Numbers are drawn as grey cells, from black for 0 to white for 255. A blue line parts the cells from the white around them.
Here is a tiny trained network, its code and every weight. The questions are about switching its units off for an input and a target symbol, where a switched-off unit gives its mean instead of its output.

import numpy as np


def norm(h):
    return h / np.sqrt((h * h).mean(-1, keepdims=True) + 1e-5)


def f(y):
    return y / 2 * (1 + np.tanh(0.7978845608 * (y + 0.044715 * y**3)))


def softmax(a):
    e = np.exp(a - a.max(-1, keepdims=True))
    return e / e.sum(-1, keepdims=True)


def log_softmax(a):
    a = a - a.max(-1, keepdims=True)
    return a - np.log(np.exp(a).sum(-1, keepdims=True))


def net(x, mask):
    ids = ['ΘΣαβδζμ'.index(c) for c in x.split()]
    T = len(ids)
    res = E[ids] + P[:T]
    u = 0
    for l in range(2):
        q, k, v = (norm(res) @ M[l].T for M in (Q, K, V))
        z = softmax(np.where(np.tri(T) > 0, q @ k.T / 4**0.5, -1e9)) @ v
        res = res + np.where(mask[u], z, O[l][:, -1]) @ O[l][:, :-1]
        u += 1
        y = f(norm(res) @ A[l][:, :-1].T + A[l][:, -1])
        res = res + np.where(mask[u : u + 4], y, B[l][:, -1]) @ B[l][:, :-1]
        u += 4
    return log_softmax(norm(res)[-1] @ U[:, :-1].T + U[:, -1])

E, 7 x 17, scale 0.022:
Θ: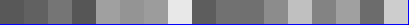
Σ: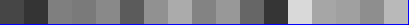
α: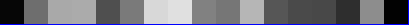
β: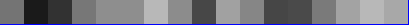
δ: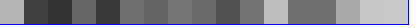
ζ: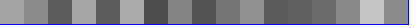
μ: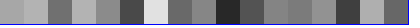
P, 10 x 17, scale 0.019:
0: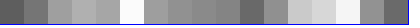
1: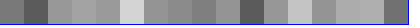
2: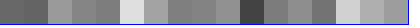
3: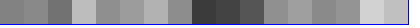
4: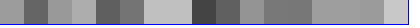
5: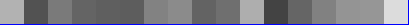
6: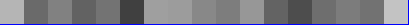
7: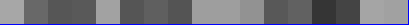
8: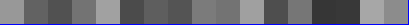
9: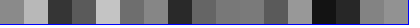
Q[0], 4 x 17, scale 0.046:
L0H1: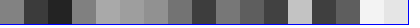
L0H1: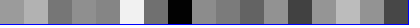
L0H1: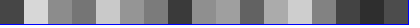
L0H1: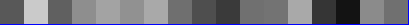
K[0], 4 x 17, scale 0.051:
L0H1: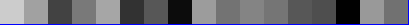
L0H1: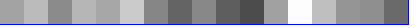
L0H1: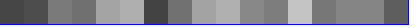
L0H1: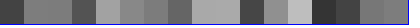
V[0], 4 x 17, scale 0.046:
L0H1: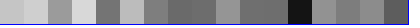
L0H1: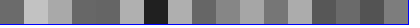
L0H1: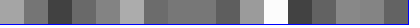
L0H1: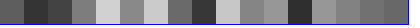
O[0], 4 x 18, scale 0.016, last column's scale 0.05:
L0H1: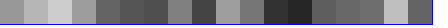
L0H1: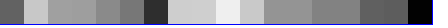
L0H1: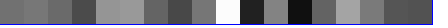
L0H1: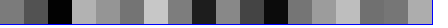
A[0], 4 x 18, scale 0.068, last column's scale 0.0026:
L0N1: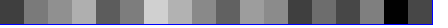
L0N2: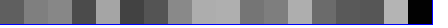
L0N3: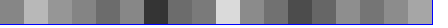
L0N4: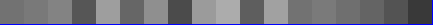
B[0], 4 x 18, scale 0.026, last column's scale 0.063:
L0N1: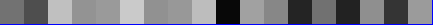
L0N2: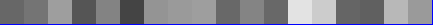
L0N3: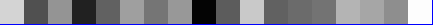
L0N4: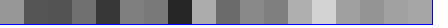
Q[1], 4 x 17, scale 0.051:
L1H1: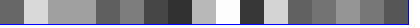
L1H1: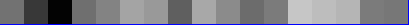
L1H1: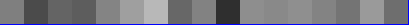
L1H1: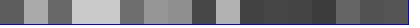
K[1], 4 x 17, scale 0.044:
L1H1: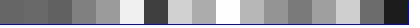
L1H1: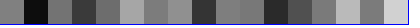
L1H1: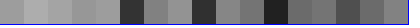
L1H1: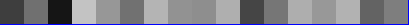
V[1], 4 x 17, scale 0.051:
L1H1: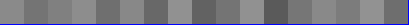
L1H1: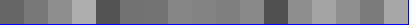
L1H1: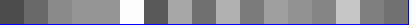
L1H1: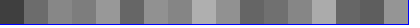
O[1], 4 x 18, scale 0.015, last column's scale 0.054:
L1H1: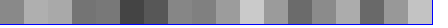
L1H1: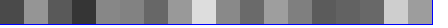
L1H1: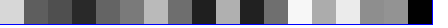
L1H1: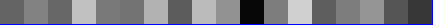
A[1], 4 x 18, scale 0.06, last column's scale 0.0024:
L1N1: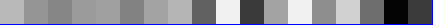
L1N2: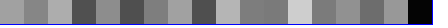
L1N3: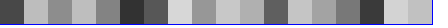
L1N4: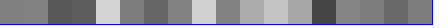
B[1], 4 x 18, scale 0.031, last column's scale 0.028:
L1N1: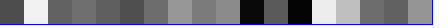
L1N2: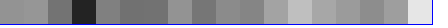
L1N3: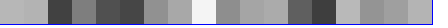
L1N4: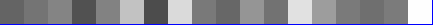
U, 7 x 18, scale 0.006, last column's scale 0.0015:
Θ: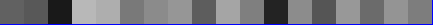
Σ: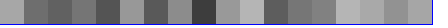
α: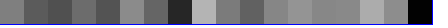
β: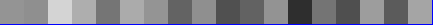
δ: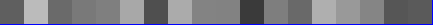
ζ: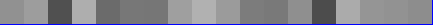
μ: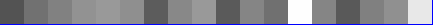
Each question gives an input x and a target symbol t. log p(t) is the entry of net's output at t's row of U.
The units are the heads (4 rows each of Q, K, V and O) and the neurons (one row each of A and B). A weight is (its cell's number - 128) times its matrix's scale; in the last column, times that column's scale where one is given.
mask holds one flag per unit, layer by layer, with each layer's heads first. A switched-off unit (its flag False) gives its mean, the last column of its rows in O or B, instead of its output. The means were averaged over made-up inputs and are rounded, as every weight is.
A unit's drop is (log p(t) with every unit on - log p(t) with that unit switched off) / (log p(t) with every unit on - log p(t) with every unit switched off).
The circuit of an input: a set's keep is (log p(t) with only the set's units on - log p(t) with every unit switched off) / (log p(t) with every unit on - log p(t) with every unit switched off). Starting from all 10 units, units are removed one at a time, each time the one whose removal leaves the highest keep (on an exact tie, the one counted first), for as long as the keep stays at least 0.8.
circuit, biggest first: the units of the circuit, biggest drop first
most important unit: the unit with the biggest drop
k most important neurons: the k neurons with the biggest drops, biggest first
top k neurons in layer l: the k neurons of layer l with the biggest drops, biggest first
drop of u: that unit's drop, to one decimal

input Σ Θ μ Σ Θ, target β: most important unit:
L0N3
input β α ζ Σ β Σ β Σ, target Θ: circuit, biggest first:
[L0H1; L0N3]
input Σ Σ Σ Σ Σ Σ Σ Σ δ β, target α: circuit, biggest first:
[L0H1; L0N4]
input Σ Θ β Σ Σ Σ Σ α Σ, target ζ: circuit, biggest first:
[L0N3; L0H1; L1N3]
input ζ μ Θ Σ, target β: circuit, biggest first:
[L0N3; L0H1; L1H1]
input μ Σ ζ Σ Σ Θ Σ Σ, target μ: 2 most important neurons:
[L0N3; L1N4]
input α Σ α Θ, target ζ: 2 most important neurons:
[L0N3; L1N3]
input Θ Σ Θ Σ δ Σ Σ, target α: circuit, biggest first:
[L0H1; L0N3; L0N4]
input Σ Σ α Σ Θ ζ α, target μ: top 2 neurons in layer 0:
[L0N3; L0N1]
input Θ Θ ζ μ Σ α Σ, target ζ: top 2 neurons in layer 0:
[L0N3; L0N1]
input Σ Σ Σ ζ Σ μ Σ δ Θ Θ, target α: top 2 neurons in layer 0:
[L0N4; L0N3]
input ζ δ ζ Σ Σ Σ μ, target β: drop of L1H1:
0.1
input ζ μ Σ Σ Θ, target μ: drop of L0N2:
0.0
